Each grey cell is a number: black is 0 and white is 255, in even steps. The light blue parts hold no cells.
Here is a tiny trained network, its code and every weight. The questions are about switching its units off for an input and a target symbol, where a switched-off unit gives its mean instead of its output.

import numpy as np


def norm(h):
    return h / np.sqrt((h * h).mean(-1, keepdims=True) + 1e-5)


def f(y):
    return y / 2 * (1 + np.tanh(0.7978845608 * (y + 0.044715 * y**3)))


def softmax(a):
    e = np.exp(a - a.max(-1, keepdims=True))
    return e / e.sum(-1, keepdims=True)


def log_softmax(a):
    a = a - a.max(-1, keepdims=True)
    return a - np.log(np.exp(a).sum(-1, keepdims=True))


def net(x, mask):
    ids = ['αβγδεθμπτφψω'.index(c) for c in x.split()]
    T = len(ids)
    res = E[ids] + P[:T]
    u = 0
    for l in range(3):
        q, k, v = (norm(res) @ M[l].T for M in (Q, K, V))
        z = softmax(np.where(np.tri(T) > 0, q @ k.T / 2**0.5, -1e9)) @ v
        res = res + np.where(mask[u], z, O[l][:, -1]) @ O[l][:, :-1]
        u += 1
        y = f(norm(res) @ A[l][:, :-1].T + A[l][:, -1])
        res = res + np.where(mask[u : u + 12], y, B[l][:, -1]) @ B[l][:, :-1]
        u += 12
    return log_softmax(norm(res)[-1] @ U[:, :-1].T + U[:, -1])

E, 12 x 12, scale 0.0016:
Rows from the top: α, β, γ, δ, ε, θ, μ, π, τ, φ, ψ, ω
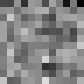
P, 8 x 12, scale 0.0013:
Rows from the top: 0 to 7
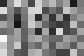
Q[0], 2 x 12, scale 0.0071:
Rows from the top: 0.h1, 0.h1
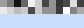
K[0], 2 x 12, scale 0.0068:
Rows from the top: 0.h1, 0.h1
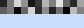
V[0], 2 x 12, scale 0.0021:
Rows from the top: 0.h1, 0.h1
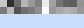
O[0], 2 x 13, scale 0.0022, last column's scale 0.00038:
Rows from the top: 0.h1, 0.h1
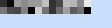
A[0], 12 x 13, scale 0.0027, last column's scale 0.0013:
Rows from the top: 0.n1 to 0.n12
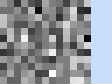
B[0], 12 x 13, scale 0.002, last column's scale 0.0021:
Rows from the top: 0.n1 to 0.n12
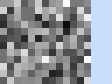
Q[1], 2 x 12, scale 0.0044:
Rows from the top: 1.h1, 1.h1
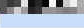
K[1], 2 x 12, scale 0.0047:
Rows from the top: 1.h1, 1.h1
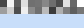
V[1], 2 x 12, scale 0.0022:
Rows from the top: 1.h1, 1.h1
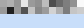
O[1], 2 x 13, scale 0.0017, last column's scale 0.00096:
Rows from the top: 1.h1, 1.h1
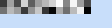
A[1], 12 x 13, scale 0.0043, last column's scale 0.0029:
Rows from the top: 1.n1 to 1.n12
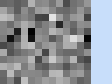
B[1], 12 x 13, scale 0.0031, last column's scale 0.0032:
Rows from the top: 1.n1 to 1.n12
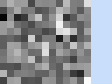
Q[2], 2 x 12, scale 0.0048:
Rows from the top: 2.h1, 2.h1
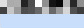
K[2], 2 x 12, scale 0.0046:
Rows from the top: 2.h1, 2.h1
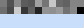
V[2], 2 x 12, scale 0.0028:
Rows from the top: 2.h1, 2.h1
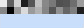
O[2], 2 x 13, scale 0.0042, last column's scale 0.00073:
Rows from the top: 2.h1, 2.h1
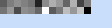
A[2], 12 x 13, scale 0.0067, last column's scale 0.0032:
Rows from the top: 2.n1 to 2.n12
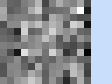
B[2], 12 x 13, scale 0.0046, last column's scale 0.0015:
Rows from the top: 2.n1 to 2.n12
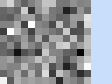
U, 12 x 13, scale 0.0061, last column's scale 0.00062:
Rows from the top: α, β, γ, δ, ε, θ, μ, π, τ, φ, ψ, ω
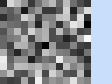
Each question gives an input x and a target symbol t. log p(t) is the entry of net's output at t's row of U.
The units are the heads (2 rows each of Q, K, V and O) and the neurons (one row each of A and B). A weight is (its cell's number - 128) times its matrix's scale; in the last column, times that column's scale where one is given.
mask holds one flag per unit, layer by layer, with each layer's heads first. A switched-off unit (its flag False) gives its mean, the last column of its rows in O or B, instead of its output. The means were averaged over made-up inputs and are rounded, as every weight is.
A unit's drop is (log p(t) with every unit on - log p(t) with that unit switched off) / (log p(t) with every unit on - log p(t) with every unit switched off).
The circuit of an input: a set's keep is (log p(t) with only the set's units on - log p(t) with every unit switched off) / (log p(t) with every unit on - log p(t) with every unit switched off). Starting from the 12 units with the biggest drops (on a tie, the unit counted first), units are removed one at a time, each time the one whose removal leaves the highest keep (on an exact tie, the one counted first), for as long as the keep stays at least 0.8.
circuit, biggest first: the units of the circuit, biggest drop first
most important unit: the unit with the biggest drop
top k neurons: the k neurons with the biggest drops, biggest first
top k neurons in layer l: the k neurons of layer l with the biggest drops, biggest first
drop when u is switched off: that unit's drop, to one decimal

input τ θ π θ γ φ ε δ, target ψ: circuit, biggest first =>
[0.h1 1.n3]
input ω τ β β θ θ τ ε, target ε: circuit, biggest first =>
[0.h1 1.n7 2.n4 1.h1]
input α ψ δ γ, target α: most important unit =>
2.h1
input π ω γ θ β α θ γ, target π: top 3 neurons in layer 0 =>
[0.n9 0.n12 0.n11]
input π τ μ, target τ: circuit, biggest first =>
[0.h1 1.n5]
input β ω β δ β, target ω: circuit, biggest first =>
[0.h1 2.n6 2.h1]
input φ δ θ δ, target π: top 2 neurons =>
[2.n8 1.n3]
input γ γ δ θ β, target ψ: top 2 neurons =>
[1.n3 1.n5]
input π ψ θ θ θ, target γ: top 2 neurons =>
[2.n7 2.n3]
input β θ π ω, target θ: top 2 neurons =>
[2.n10 1.n12]
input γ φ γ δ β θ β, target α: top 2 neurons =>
[1.n12 0.n11]
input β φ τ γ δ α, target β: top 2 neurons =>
[1.n12 1.n8]
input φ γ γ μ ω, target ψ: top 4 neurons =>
[1.n3 1.n5 2.n1 0.n9]
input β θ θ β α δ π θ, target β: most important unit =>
1.h1
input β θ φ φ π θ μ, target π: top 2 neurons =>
[2.n8 1.n3]
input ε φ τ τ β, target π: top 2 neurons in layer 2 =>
[2.n8 2.n12]
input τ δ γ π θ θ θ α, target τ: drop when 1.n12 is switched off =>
0.4
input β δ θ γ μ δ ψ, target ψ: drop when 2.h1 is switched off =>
0.1
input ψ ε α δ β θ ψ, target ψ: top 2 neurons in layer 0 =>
[0.n2 0.n12]
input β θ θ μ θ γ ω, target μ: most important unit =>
1.n5
